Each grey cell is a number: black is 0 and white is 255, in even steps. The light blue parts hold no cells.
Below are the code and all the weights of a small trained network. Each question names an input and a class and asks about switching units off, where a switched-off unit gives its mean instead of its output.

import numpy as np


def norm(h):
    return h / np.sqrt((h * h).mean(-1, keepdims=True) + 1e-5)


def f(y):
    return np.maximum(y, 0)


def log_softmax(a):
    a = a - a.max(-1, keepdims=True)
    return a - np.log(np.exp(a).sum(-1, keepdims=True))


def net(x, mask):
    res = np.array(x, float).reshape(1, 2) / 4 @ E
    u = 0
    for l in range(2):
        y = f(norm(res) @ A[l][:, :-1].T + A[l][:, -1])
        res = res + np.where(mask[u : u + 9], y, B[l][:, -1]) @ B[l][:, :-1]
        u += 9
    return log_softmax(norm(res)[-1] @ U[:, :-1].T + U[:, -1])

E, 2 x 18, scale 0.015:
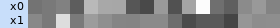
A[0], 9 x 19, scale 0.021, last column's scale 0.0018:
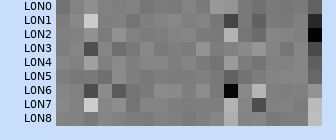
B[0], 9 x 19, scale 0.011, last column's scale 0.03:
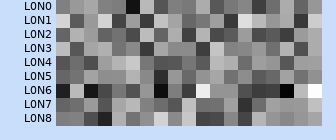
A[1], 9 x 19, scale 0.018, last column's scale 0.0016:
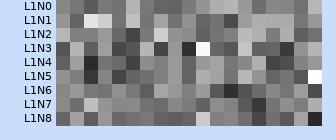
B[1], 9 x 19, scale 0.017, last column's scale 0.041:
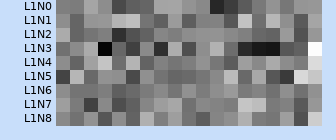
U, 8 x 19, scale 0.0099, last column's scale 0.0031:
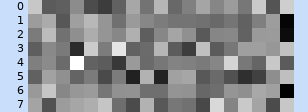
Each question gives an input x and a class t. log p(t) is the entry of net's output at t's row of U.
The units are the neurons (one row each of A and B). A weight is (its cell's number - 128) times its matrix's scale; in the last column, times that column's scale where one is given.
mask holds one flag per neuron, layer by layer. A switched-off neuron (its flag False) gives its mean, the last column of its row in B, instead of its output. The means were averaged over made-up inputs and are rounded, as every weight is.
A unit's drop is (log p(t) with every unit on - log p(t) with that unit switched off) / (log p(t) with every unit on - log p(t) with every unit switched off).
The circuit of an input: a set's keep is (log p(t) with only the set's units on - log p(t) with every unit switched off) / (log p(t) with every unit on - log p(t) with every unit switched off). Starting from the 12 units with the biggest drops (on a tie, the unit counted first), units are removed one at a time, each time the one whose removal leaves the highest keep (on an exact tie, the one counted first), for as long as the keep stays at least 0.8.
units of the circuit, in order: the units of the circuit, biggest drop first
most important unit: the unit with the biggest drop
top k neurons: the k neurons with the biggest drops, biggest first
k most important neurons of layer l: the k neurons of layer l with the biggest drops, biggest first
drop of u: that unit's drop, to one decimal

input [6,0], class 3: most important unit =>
L0N6
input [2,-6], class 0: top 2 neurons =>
[L0N6 L1N3]
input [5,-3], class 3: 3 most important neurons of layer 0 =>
[L0N1 L0N6 L0N8]
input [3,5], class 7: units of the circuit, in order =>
[L0N6 L1N3]
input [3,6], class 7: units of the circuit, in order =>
[L0N6 L1N3]
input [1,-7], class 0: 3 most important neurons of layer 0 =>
[L0N6 L0N3 L0N8]
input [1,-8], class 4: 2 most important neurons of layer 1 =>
[L1N3 L1N8]
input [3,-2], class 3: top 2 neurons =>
[L0N1 L0N6]
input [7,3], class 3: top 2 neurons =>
[L0N6 L1N3]
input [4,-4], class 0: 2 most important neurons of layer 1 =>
[L1N3 L1N5]
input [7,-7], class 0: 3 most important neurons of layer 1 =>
[L1N3 L1N5 L1N1]
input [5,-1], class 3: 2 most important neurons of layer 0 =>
[L0N6 L0N8]
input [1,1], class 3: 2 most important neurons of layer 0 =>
[L0N7 L0N6]
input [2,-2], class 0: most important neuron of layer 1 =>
[L1N3]
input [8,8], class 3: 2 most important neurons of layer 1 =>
[L1N3 L1N4]
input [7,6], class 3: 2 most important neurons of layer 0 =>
[L0N6 L0N7]
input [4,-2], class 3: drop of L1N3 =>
0.4
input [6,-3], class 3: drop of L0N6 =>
0.6
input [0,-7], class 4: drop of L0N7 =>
0.0
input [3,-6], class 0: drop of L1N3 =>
0.2
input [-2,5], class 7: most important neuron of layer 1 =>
[L1N1]
